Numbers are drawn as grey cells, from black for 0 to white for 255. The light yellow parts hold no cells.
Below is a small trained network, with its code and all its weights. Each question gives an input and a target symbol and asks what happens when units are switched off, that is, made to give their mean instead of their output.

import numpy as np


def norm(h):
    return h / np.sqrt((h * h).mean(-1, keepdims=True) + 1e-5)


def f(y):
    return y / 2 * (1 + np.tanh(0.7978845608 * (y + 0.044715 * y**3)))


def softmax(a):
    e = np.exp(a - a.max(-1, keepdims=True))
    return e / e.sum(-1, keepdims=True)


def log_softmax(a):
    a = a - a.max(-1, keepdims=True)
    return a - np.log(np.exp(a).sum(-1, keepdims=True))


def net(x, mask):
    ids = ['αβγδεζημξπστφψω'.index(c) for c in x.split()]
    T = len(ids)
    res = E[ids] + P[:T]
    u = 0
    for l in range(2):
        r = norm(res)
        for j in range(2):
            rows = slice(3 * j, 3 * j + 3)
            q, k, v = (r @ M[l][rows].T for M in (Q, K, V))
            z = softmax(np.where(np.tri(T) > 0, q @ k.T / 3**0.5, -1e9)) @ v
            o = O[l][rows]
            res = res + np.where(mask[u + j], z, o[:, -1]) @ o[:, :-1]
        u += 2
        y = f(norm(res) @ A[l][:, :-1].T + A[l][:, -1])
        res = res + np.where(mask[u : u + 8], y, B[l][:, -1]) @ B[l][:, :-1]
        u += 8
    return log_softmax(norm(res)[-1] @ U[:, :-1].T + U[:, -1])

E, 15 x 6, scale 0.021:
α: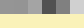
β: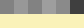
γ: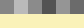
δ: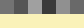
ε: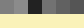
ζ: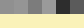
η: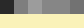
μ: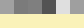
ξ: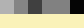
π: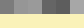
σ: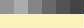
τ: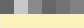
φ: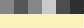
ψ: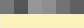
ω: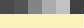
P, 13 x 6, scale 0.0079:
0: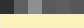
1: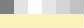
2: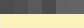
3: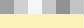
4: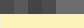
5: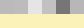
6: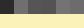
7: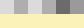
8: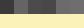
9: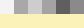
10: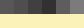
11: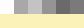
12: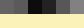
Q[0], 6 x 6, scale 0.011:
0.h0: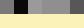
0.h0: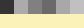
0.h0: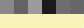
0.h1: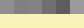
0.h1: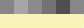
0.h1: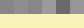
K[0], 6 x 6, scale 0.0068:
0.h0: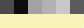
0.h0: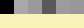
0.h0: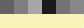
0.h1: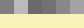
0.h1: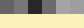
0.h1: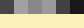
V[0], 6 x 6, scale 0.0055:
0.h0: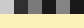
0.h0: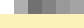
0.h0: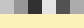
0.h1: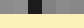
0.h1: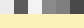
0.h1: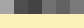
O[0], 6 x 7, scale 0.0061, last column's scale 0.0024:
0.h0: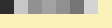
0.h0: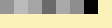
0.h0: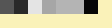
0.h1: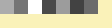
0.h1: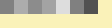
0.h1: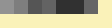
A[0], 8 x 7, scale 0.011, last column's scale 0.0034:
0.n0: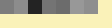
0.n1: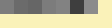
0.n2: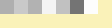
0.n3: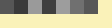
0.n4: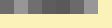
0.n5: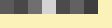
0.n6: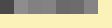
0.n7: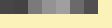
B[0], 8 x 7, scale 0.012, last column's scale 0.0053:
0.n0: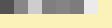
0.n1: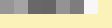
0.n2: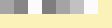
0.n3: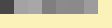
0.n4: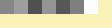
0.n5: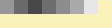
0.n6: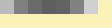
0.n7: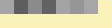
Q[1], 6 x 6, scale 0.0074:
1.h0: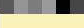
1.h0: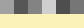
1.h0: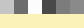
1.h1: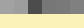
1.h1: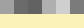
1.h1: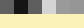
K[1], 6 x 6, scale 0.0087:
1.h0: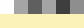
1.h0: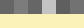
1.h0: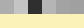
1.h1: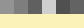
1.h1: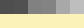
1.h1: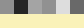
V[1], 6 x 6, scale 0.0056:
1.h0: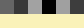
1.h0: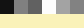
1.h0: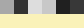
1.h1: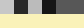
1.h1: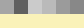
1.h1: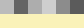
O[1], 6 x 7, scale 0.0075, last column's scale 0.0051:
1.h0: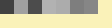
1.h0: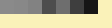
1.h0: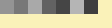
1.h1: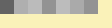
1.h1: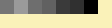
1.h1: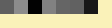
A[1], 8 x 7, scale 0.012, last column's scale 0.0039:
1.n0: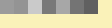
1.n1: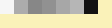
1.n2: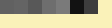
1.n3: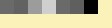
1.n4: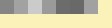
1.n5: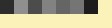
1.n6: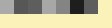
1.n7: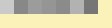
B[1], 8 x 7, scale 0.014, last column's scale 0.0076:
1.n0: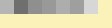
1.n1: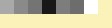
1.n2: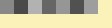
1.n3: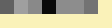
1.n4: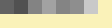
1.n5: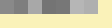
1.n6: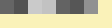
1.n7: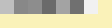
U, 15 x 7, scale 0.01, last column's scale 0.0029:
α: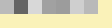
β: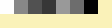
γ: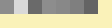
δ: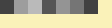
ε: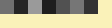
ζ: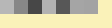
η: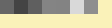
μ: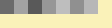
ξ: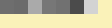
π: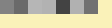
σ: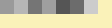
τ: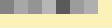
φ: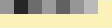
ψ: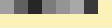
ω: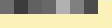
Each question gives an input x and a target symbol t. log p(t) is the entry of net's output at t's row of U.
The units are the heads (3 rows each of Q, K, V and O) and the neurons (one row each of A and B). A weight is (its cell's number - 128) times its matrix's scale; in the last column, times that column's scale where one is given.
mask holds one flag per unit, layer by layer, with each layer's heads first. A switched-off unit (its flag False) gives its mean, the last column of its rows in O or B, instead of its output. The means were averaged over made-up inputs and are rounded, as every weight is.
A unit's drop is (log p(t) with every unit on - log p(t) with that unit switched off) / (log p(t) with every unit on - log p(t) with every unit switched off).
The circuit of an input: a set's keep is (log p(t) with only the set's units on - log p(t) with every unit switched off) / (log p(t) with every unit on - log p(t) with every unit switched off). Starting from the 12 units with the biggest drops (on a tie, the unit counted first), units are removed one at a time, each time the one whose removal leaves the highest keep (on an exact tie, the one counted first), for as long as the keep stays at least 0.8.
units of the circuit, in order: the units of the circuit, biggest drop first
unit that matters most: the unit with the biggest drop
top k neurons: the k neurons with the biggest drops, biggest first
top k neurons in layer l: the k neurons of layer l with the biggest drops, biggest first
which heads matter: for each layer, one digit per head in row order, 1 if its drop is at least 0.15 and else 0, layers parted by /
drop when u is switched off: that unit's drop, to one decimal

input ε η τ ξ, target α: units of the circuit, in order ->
0.n2
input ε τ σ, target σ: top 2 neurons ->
0.n2, 1.n1
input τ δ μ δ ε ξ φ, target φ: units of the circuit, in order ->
0.n5, 1.n6, 0.n2
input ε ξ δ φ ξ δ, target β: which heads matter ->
10 / 00
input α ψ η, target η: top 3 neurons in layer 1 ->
1.n1, 1.n7, 1.n5
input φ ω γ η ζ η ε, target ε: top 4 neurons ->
0.n2, 0.n0, 1.n2, 1.n0
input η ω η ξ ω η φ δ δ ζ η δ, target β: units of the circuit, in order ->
0.h0, 0.n2
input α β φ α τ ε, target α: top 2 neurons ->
0.n0, 0.n6
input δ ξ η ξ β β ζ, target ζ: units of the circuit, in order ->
0.n2, 1.n1
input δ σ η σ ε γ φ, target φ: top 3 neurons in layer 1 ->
1.n6, 1.n1, 1.n7
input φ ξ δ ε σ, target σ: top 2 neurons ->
1.n1, 0.n2
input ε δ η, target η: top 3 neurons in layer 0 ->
0.n2, 0.n5, 0.n7
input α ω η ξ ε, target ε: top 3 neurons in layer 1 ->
1.n2, 1.n0, 1.n7
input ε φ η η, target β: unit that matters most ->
0.h0
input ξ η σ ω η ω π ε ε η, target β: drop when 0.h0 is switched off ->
0.4
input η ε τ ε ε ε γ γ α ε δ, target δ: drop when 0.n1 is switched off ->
0.0
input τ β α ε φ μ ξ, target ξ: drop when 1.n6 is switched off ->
0.3
